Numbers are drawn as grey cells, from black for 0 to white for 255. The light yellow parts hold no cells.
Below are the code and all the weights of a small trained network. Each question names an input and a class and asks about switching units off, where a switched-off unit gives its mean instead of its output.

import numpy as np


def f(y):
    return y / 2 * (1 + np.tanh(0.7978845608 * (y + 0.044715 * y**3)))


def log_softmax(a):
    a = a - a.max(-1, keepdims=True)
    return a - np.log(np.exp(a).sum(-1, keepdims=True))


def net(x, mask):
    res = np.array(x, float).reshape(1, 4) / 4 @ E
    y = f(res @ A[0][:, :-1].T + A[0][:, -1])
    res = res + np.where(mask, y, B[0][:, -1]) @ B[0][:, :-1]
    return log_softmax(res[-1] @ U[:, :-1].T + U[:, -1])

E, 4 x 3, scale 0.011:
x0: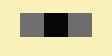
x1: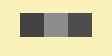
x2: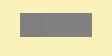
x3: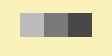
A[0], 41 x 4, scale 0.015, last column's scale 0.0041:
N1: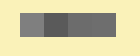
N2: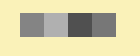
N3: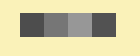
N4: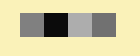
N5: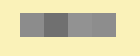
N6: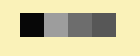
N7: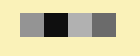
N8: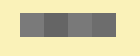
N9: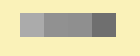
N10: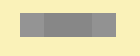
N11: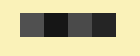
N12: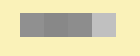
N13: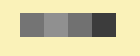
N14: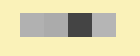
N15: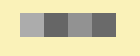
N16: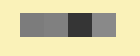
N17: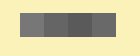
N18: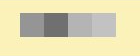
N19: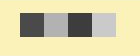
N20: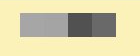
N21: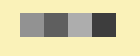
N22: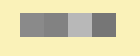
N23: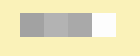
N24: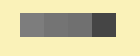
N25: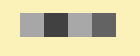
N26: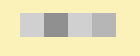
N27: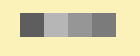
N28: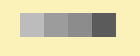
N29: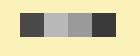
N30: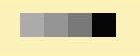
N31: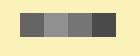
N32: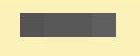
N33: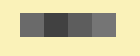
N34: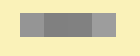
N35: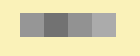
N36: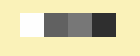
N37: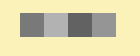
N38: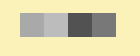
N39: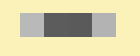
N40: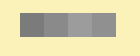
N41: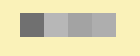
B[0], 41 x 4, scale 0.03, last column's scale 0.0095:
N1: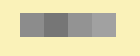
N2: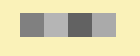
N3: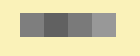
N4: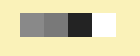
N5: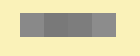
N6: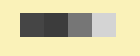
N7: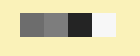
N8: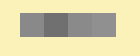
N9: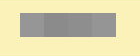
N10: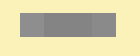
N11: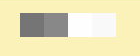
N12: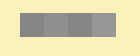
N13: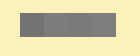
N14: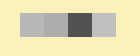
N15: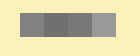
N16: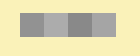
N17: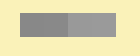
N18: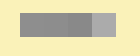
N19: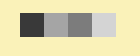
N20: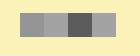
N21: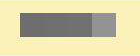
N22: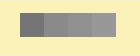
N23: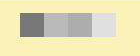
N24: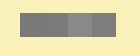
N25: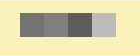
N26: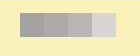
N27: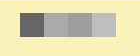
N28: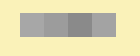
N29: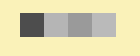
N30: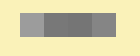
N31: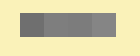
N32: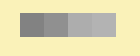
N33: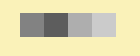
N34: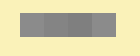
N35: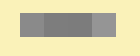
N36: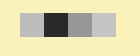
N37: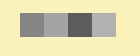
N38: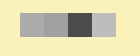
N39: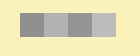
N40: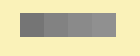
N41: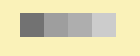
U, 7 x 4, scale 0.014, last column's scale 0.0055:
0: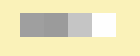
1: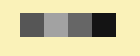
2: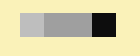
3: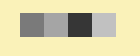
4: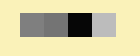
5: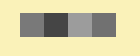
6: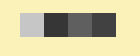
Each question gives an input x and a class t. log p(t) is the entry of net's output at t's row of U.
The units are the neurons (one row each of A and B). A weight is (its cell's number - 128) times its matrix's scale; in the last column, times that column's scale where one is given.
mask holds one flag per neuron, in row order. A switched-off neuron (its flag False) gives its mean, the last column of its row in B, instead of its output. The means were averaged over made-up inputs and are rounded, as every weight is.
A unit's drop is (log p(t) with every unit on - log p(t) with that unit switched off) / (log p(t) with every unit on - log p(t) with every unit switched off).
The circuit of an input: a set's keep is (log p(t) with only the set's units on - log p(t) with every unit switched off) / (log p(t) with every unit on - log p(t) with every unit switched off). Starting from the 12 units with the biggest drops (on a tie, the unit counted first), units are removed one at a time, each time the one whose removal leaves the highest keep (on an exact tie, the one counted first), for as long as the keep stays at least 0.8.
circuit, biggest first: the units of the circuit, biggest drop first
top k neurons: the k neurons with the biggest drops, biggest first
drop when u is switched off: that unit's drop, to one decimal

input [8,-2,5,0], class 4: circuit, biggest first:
N4
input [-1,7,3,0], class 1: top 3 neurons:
N4, N7, N19
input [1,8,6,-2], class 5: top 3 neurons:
N6, N7, N4
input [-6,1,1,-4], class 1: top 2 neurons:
N11, N36
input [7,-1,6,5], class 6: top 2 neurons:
N4, N7
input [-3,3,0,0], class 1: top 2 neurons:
N4, N7
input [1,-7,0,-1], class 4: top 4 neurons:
N11, N7, N33, N25
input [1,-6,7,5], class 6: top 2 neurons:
N36, N11
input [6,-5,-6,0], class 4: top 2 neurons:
N7, N4
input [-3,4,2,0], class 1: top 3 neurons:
N4, N7, N19
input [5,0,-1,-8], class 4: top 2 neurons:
N4, N7
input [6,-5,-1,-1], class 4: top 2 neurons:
N7, N4
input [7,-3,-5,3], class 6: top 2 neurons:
N11, N36
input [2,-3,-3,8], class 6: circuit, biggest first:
N36
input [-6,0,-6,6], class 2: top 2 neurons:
N7, N4
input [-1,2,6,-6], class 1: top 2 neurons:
N11, N36
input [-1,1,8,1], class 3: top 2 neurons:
N11, N26
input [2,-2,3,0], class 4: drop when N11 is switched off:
0.2
